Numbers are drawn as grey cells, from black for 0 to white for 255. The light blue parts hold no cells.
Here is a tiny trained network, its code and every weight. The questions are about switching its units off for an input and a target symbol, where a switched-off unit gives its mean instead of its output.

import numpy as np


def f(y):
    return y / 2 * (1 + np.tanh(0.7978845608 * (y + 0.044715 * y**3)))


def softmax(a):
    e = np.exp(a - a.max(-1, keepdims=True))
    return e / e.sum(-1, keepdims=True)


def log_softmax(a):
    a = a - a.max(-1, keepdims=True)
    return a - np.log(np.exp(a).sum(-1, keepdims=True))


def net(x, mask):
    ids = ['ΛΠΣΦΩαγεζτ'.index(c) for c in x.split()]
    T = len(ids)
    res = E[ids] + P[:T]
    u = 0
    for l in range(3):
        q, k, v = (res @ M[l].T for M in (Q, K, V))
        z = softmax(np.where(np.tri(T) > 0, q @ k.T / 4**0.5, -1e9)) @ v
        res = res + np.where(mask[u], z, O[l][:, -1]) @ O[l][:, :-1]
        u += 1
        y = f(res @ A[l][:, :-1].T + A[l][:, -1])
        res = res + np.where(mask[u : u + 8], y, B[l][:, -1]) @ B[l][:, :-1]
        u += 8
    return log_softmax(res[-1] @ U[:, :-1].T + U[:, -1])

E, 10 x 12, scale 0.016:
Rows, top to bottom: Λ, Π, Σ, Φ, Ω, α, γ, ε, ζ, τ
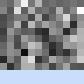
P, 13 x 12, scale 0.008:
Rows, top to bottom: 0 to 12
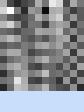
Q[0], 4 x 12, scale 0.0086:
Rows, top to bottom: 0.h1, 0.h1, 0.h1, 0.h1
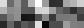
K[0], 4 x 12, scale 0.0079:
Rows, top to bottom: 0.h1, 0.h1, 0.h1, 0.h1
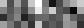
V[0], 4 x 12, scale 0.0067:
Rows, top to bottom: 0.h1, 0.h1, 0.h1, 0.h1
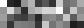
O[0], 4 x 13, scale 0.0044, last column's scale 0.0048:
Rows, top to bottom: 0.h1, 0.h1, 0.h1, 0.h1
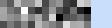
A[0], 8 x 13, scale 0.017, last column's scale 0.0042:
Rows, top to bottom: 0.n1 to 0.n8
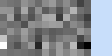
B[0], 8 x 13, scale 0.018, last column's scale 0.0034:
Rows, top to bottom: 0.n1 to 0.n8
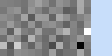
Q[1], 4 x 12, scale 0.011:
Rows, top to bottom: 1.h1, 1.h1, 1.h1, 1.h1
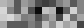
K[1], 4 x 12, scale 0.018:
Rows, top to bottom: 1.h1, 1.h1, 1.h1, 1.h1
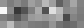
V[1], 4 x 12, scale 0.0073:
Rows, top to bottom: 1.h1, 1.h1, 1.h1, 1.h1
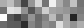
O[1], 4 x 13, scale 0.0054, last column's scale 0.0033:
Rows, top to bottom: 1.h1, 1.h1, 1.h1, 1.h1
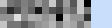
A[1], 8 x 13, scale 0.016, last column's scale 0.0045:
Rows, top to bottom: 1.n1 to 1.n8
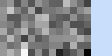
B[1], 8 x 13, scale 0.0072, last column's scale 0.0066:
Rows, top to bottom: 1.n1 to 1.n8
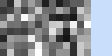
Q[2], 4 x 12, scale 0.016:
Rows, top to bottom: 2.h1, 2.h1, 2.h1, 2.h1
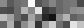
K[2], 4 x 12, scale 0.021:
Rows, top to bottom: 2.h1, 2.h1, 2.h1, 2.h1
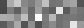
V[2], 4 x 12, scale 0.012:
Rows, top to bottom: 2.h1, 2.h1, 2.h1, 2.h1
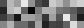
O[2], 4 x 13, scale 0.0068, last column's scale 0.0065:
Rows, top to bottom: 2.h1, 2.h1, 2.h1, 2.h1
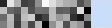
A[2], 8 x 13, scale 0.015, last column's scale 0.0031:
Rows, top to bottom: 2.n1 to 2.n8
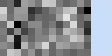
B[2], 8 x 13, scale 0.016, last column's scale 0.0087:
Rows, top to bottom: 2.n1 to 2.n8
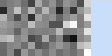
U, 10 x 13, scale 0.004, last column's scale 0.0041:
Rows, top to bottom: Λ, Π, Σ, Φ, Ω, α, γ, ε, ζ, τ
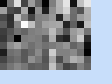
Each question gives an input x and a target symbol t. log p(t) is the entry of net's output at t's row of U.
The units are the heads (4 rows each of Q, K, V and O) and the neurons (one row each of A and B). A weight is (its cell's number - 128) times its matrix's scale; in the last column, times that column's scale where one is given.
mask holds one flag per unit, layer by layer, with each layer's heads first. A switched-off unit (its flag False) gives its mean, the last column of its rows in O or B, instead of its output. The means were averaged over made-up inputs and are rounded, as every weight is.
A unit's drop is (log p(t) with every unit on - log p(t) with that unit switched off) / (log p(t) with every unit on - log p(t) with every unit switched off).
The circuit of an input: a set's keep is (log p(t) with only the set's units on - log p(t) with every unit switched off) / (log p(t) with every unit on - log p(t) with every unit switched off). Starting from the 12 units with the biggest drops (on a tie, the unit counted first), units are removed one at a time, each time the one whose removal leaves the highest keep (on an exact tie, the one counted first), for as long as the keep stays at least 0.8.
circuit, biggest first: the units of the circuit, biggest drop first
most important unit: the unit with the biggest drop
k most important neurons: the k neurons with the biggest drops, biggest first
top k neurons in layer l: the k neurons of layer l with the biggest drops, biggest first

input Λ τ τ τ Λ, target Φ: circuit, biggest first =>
[2.h1]
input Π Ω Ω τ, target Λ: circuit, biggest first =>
[0.n6 1.n2]
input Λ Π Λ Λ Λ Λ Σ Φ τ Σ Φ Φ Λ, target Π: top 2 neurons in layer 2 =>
[2.n1 2.n2]
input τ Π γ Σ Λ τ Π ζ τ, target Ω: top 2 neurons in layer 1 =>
[1.n4 1.n7]
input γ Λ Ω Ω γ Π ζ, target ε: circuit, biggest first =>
[2.h1 2.n1]
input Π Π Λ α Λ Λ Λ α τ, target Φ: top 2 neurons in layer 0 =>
[0.n7 0.n6]
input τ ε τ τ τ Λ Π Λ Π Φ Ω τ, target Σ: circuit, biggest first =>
[2.n2 2.n3 1.n4 0.n5]
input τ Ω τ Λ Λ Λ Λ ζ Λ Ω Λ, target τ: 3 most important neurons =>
[0.n5 2.n6 1.n5]
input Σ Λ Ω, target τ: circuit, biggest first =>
[2.h1 2.n6]
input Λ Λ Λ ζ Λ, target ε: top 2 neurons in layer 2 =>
[2.n1 2.n8]
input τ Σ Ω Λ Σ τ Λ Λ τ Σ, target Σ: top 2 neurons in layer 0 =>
[0.n3 0.n2]
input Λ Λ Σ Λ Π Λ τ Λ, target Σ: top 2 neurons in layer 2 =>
[2.n2 2.n3]
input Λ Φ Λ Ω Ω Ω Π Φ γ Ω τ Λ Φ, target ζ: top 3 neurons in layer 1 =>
[1.n4 1.n1 1.n2]
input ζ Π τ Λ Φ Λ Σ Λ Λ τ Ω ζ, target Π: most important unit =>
0.n5
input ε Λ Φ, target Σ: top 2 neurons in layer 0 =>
[0.n5 0.n4]
